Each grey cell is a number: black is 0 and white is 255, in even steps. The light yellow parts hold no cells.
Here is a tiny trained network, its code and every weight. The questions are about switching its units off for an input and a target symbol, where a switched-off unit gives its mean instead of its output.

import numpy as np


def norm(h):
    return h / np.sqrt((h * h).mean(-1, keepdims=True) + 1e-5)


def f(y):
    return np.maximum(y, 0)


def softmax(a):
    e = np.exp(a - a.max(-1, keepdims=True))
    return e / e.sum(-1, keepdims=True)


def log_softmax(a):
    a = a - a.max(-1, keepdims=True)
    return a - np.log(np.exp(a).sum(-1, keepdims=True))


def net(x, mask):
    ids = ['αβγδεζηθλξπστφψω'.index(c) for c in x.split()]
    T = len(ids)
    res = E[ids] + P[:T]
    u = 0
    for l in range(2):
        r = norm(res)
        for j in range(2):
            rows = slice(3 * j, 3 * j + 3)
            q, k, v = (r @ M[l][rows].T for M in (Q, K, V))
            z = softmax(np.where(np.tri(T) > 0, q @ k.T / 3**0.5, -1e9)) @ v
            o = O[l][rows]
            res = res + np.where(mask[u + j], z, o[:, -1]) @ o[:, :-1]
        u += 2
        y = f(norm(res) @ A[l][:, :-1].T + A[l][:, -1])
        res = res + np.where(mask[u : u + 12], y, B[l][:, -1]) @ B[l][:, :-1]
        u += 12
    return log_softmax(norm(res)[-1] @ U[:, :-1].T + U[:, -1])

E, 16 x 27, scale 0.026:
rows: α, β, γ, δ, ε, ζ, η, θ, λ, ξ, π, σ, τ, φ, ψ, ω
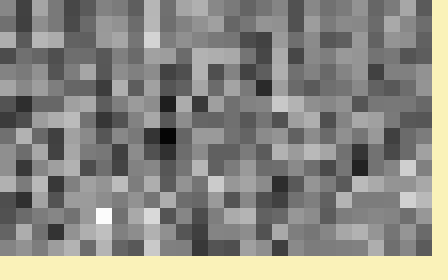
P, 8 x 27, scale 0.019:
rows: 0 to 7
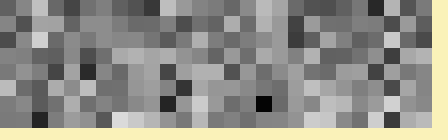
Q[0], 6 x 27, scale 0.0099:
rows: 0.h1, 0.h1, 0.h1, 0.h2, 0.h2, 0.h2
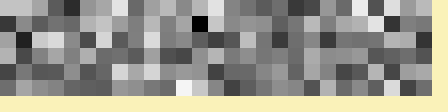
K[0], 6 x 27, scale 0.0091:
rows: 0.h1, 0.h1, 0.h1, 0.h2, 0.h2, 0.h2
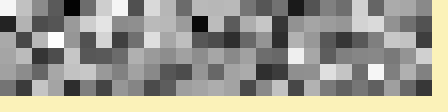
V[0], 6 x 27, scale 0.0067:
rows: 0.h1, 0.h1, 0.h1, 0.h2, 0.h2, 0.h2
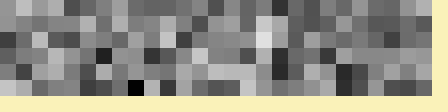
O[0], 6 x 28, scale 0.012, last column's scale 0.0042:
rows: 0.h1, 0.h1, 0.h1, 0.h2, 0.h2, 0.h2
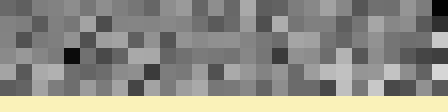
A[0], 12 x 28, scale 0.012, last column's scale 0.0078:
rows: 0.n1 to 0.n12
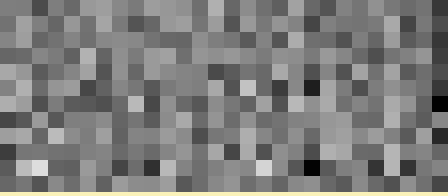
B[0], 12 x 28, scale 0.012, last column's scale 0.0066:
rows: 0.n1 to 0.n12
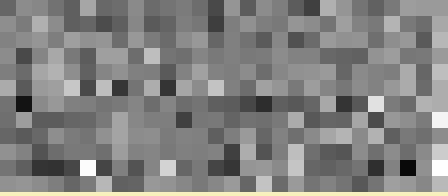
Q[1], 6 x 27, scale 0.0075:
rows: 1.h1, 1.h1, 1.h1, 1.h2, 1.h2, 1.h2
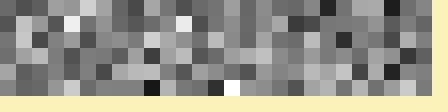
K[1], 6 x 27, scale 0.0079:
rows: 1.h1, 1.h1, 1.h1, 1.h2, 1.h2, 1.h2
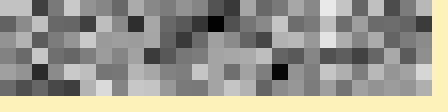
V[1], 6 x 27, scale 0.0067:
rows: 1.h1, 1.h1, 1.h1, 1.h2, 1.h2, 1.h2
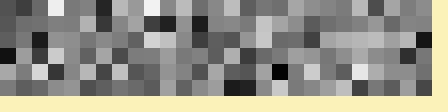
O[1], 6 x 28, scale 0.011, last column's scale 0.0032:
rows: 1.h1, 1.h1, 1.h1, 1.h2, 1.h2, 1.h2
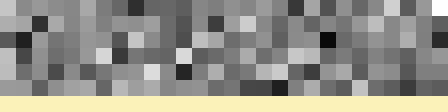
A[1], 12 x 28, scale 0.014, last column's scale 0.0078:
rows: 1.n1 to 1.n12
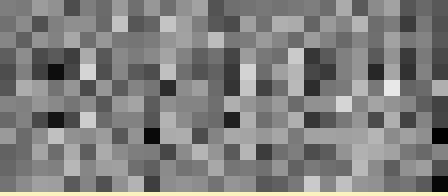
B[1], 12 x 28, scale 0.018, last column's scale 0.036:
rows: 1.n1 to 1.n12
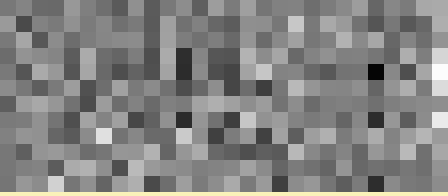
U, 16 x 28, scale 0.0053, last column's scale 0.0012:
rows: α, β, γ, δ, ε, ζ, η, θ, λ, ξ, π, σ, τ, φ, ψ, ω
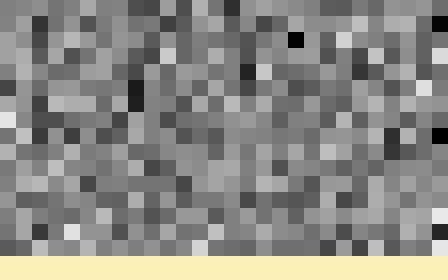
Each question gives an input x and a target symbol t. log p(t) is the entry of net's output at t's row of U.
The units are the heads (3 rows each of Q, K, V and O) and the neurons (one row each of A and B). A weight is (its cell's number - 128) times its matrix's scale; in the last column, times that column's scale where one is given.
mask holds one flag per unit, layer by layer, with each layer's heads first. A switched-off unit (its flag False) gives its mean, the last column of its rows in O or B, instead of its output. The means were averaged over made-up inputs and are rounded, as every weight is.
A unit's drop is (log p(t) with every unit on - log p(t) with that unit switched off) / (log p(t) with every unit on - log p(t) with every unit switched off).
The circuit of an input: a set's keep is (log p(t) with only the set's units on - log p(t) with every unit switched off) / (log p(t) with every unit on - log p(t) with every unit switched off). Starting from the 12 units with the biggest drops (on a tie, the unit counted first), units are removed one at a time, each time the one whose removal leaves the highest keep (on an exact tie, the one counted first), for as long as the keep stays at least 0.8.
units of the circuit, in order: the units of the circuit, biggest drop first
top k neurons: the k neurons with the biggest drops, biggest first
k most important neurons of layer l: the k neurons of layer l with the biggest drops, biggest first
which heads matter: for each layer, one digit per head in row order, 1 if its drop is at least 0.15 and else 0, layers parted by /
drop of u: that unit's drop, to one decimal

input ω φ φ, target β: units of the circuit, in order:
[0.h1 0.n11 1.n6 1.n5]
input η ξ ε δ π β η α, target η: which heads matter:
00 / 10
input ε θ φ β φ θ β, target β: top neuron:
[0.n11]
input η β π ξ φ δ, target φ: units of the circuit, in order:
[0.h2 1.n9 1.h2 1.n5]
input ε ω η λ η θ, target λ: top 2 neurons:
[1.n5 1.n8]
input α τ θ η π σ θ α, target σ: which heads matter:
00 / 01
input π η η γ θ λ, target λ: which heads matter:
01 / 10
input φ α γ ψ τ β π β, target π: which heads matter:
01 / 00
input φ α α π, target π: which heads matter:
01 / 00
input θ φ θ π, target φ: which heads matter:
00 / 00
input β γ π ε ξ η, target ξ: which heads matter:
01 / 10
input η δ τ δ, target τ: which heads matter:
01 / 00
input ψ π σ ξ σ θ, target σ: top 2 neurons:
[1.n5 1.n8]
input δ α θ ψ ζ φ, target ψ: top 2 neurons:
[1.n5 1.n8]
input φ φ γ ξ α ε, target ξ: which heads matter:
00 / 10
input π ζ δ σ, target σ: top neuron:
[1.n5]
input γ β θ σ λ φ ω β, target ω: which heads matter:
01 / 00
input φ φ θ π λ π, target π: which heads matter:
00 / 00
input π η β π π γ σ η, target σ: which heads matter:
00 / 01
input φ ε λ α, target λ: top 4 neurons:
[1.n5 1.n8 0.n11 1.n6]
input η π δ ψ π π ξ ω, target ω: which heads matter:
00 / 10
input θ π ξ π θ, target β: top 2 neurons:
[0.n11 1.n5]
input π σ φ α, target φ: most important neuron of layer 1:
[1.n9]
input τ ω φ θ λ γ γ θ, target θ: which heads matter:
00 / 01
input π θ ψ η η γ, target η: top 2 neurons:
[1.n5 1.n8]
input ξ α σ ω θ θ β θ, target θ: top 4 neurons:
[1.n5 1.n8 1.n4 1.n6]
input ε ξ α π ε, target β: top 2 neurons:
[0.n11 1.n5]
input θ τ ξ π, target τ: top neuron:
[0.n7]
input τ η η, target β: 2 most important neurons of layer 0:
[0.n11 0.n5]
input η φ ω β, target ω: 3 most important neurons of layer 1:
[1.n6 1.n5 1.n8]
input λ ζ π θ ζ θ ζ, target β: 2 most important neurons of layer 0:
[0.n6 0.n11]
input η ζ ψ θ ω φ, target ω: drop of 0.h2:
0.7
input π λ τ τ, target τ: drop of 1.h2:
0.0
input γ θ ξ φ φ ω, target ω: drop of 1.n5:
0.1
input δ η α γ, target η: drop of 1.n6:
0.2
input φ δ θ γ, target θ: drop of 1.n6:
0.2
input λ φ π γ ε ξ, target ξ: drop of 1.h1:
0.5
